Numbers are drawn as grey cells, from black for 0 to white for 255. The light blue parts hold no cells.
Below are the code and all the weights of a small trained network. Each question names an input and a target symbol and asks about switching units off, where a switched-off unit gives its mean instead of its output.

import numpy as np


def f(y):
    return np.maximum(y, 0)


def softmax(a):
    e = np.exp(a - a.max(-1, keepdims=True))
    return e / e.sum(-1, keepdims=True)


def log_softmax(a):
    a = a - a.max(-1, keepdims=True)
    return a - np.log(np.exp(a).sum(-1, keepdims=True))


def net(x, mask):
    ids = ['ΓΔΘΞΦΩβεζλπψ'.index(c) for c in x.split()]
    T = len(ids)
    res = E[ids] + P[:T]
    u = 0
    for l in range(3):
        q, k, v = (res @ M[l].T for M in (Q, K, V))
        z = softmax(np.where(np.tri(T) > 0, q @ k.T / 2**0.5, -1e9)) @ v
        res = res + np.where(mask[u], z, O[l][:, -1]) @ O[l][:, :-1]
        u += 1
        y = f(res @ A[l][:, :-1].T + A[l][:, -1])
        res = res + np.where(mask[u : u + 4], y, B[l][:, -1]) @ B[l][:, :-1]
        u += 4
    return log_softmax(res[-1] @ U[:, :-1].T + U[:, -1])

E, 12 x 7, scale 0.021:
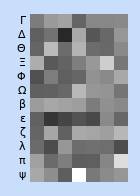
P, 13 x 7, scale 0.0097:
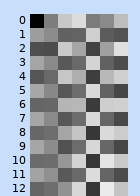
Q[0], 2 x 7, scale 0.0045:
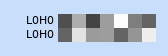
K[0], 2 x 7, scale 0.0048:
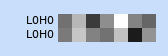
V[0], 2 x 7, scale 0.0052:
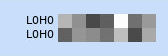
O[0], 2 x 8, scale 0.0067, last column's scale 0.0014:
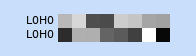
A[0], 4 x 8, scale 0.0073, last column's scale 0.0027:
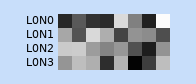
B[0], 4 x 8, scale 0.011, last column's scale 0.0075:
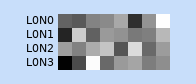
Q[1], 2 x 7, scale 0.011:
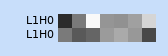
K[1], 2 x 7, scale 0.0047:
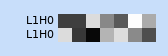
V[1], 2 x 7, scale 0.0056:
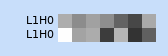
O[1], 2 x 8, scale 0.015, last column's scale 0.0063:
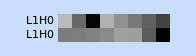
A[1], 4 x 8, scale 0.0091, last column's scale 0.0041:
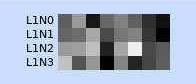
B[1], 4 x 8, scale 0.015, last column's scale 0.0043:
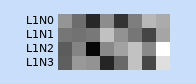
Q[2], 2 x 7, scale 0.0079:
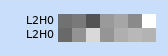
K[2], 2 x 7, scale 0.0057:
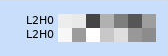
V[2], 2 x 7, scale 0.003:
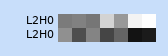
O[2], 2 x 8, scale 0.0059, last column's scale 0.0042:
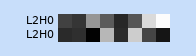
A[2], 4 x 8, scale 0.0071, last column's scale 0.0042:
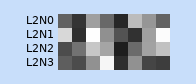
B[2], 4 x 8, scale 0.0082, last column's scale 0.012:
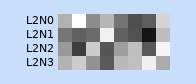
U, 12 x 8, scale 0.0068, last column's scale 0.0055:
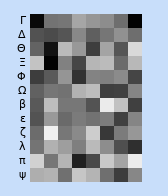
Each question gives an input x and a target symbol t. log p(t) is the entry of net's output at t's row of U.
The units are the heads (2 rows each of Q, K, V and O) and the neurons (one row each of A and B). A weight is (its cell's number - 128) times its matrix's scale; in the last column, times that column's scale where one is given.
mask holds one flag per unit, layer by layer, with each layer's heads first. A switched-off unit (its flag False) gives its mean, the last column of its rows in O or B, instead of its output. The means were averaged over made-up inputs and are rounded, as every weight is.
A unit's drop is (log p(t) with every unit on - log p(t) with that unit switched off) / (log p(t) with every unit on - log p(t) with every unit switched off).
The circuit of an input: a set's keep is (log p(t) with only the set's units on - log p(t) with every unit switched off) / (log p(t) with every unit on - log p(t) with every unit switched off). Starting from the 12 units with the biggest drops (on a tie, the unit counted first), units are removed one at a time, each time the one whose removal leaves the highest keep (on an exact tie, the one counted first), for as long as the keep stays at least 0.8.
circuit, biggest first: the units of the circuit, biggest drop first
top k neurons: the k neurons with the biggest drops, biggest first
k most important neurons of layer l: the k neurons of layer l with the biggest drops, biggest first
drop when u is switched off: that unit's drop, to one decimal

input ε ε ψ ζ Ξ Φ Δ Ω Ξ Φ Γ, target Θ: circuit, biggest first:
(L1N2, L2N1, L2N2)
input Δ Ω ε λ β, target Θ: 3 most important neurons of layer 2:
(L2N2, L2N1, L2N0)
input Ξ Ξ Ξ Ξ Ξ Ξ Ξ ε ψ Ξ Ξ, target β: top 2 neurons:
(L1N2, L0N0)
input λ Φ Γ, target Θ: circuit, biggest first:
(L1N2, L2N1)
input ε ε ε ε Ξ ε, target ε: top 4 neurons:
(L1N3, L2N0, L0N0, L2N2)
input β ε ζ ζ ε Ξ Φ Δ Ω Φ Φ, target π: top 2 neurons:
(L0N0, L2N2)
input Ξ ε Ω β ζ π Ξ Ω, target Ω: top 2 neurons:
(L0N0, L1N2)
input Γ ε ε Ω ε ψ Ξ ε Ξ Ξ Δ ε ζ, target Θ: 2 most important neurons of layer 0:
(L0N1, L0N2)
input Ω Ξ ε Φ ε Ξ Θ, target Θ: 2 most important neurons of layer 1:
(L1N2, L1N3)
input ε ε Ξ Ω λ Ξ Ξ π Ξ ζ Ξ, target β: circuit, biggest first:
(L0N0, L1N2, L2N2)
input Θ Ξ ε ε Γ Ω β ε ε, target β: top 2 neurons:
(L2N3, L0N0)
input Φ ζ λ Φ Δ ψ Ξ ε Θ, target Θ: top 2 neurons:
(L1N2, L2N2)
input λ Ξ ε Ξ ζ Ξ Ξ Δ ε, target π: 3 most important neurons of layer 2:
(L2N3, L2N2, L2N1)
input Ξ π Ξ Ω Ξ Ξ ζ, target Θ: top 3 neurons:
(L1N2, L2N1, L1N3)
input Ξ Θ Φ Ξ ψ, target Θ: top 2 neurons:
(L2N2, L2N1)
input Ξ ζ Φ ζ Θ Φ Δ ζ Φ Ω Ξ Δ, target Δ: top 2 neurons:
(L1N0, L2N0)
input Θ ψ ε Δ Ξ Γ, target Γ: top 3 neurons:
(L0N3, L1N2, L0N2)
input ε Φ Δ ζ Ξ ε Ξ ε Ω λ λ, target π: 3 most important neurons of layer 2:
(L2N3, L2N2, L2N1)
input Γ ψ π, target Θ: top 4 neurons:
(L2N1, L2N2, L1N2, L1N3)
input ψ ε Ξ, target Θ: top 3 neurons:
(L2N1, L1N2, L1N3)
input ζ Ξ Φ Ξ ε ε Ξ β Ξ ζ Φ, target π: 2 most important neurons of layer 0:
(L0N0, L0N3)
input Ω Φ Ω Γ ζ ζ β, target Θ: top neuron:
(L1N2)
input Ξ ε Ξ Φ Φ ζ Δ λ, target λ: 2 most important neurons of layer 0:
(L0N3, L0N0)
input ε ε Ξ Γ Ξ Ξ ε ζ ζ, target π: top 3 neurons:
(L0N0, L2N2, L1N2)
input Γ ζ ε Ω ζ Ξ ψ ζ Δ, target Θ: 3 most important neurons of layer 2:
(L2N2, L2N1, L2N3)
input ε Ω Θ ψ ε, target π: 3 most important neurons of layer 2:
(L2N3, L2N2, L2N0)
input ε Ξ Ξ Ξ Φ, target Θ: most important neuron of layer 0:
(L0N1)
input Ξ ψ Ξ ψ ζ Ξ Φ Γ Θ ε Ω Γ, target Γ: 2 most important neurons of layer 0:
(L0N3, L0N2)
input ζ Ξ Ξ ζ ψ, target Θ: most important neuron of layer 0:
(L0N0)
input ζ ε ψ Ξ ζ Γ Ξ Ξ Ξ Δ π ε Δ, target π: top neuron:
(L0N0)
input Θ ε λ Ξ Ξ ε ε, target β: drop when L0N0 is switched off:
0.3
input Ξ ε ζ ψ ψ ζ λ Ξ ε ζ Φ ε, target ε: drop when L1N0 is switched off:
0.1
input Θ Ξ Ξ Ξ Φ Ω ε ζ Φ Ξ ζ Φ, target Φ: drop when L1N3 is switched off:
0.4
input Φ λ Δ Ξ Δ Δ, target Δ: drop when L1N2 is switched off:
-0.1
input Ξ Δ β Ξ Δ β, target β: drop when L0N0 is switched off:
0.3
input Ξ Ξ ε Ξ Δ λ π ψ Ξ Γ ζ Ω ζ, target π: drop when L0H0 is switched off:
0.1
